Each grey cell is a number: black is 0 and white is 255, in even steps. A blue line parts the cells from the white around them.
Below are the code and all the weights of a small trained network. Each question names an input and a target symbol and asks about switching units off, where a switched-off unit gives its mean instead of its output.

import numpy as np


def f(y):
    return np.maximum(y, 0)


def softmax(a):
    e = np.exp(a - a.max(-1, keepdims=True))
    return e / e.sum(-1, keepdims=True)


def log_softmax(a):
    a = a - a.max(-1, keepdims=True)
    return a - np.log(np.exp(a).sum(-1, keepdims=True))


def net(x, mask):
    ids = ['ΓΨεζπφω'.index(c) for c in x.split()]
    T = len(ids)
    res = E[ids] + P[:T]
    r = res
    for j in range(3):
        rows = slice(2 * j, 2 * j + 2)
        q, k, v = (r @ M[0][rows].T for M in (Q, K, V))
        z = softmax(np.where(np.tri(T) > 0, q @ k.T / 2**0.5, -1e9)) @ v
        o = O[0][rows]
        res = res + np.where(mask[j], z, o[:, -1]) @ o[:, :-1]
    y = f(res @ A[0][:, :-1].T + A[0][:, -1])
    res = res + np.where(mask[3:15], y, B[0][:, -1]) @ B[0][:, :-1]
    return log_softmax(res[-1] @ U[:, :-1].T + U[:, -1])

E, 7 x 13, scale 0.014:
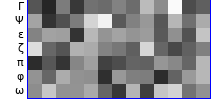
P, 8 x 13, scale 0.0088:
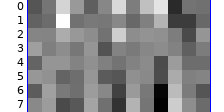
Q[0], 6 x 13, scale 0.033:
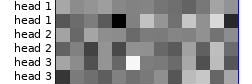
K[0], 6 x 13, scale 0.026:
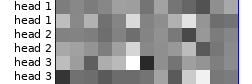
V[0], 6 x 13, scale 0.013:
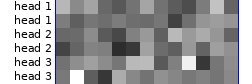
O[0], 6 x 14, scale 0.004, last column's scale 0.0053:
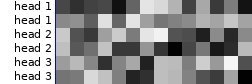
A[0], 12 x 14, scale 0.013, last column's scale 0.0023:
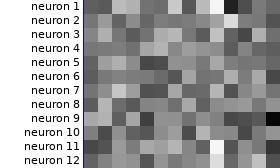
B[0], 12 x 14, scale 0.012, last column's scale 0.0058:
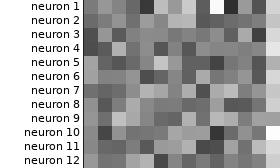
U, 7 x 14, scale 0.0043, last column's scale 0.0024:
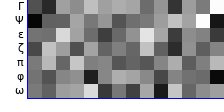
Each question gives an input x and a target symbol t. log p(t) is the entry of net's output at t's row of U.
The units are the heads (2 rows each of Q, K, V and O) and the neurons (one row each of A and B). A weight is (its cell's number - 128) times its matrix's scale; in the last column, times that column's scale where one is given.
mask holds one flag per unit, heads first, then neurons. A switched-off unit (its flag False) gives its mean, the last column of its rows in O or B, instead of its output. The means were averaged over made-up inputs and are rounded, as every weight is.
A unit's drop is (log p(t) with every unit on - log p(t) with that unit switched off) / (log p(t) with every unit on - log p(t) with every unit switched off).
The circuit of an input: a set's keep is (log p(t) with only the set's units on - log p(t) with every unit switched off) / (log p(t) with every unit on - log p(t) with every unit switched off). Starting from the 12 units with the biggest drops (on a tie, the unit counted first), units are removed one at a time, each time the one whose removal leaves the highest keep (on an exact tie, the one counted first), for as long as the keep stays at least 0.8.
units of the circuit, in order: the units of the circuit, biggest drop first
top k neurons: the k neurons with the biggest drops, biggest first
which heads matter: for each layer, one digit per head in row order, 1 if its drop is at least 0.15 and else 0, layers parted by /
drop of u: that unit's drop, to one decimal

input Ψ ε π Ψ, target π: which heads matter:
110
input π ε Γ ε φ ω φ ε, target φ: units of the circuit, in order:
[head 1]
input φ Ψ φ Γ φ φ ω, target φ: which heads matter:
110
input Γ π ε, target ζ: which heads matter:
001
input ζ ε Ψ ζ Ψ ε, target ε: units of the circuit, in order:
[head 3; neuron 6; head 2]
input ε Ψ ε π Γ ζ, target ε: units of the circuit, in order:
[neuron 9; head 3; neuron 11]
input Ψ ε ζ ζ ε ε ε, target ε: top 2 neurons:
[neuron 6; neuron 8]
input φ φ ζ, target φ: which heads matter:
111
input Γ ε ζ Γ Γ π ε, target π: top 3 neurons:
[neuron 10; neuron 4; neuron 8]
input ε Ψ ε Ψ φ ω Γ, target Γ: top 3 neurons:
[neuron 1; neuron 6; neuron 4]
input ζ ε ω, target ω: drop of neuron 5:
0.1
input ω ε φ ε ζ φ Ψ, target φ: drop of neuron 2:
0.0
